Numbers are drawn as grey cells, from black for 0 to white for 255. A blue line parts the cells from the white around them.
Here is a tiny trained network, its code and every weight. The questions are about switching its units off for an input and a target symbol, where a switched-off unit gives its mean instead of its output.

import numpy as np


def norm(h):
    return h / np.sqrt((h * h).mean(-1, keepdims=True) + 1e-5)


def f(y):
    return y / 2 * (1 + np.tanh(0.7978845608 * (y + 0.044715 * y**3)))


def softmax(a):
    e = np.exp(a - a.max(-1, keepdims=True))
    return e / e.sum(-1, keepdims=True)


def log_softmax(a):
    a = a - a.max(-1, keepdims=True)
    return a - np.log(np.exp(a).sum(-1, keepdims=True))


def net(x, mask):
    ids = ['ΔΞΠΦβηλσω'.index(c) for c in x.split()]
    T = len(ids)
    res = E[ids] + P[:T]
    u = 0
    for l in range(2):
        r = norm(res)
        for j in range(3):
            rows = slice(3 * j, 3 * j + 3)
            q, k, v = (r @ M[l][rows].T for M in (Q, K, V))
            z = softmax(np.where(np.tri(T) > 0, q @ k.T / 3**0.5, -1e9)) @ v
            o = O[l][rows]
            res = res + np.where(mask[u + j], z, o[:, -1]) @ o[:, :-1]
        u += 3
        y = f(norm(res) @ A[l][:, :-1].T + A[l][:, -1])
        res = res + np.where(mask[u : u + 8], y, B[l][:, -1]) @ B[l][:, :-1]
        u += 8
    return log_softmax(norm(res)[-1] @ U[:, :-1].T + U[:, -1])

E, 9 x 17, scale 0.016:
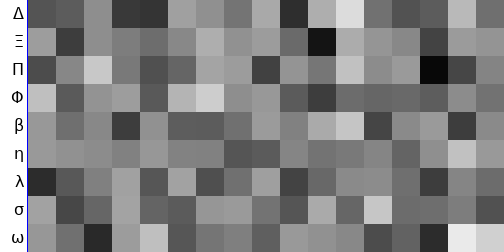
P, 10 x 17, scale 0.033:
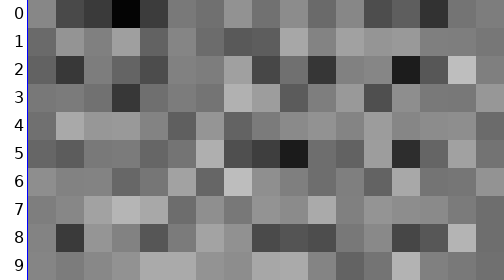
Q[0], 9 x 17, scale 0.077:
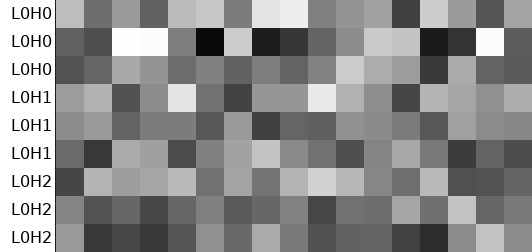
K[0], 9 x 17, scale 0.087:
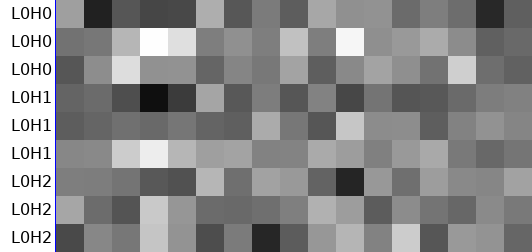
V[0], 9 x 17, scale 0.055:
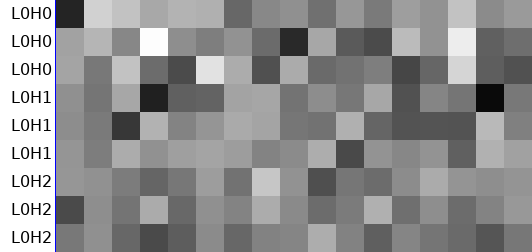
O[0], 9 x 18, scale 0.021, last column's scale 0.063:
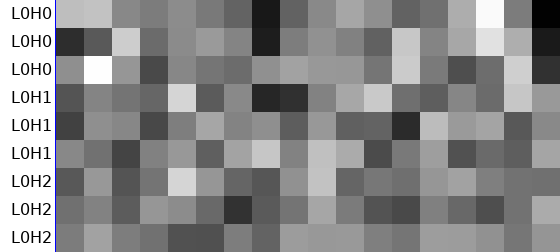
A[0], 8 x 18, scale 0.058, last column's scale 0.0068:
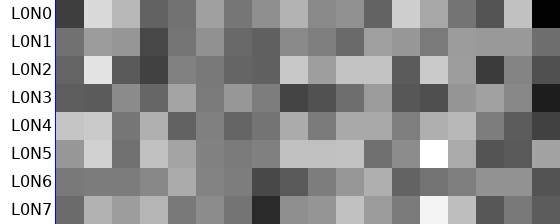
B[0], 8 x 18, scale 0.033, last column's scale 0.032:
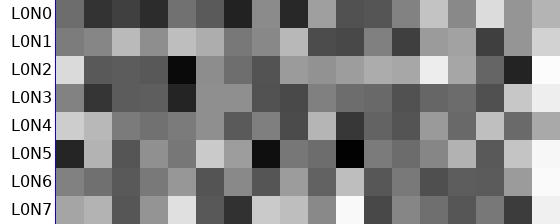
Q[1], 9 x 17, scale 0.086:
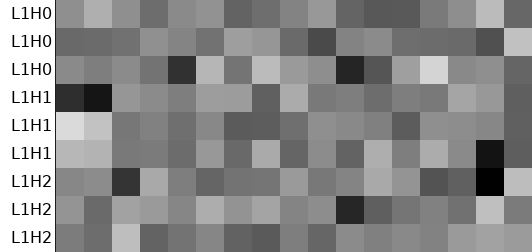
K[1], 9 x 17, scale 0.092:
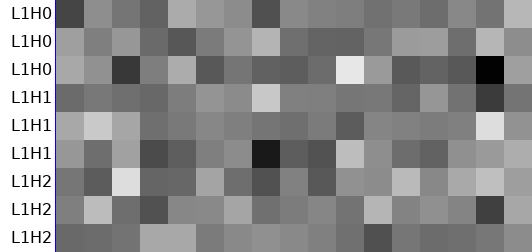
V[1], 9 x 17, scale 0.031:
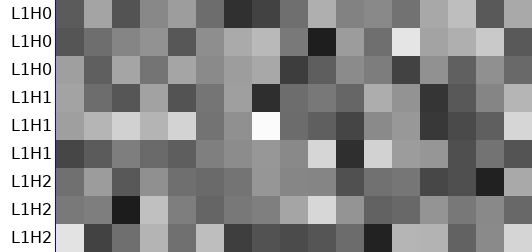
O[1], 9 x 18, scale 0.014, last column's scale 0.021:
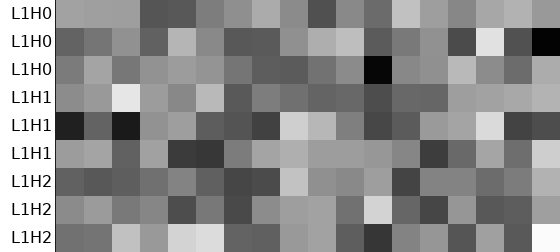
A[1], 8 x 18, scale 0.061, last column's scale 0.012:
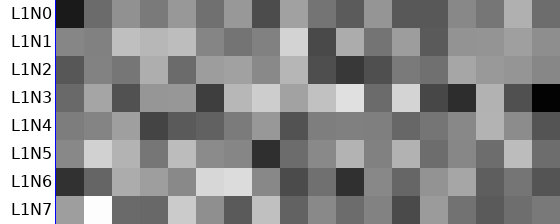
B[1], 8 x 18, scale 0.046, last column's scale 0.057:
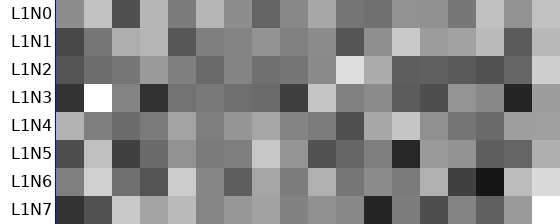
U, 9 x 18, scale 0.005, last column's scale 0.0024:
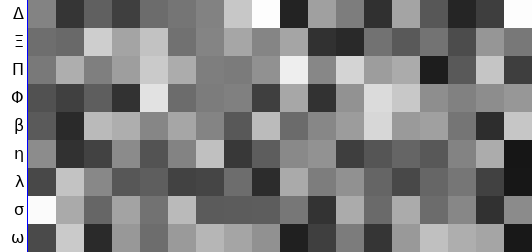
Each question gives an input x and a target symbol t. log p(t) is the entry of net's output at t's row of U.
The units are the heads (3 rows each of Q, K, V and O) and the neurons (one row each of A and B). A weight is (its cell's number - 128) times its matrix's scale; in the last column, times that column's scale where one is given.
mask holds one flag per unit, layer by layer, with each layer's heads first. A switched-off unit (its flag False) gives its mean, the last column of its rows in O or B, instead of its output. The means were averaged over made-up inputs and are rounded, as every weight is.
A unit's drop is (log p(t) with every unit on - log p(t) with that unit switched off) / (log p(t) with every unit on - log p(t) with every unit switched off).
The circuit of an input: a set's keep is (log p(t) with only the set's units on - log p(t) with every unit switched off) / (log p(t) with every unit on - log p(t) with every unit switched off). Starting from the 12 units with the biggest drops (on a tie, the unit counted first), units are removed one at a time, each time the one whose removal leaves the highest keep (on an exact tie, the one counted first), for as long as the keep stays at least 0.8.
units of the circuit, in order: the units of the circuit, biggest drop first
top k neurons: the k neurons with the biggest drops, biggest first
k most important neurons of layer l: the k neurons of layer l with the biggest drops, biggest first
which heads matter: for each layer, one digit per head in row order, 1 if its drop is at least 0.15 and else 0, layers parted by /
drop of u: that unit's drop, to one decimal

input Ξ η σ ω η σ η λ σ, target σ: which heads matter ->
111 / 000
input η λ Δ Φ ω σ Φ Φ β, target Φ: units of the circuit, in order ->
[L0H0; L0N0]
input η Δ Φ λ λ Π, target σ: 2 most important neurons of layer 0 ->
[L0N4; L0N7]
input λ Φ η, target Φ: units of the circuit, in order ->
[L0H0; L0N0]
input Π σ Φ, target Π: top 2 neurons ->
[L1N6; L0N2]
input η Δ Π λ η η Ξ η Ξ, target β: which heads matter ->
110 / 000
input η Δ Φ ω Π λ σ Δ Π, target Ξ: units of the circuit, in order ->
[L1N7; L0H0]
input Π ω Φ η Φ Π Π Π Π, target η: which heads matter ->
101 / 000
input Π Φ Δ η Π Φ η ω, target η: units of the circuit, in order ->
[L0N3; L0H0]
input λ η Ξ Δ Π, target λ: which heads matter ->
110 / 000
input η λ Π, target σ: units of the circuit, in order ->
[L0H1; L0H0; L1N7]
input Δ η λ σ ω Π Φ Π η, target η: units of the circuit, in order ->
[L0H0; L0N3]
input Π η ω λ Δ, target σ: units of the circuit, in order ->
[L0H0; L0N4]
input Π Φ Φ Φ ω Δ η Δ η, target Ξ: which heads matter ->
101 / 000
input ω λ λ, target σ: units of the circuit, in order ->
[L0H1; L0H0; L1N7]
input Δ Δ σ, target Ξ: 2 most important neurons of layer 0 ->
[L0N4; L0N3]
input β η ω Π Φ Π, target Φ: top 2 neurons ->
[L0N0; L1N4]
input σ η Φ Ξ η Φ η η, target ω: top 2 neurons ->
[L1N5; L0N1]
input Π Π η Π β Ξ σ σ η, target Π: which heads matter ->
111 / 000
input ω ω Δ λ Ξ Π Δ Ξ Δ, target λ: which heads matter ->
111 / 000
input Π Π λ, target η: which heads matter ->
100 / 000
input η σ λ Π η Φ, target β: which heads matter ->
110 / 000
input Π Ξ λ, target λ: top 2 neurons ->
[L1N3; L0N5]
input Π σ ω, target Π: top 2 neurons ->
[L1N6; L0N2]
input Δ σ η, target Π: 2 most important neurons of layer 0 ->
[L0N2; L0N7]
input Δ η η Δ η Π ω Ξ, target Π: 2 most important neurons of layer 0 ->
[L0N5; L0N6]
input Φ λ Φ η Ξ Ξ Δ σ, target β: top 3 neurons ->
[L0N7; L1N1; L1N6]
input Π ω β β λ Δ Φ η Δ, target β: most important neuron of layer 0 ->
[L0N5]
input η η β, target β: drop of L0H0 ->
0.8
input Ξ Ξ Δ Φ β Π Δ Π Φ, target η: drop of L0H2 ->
0.2
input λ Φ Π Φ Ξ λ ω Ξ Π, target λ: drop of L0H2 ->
0.9
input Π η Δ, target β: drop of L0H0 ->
0.8
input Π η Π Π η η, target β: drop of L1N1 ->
0.0
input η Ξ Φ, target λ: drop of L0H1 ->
1.1
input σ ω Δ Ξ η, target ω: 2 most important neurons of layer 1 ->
[L1N5; L1N0]
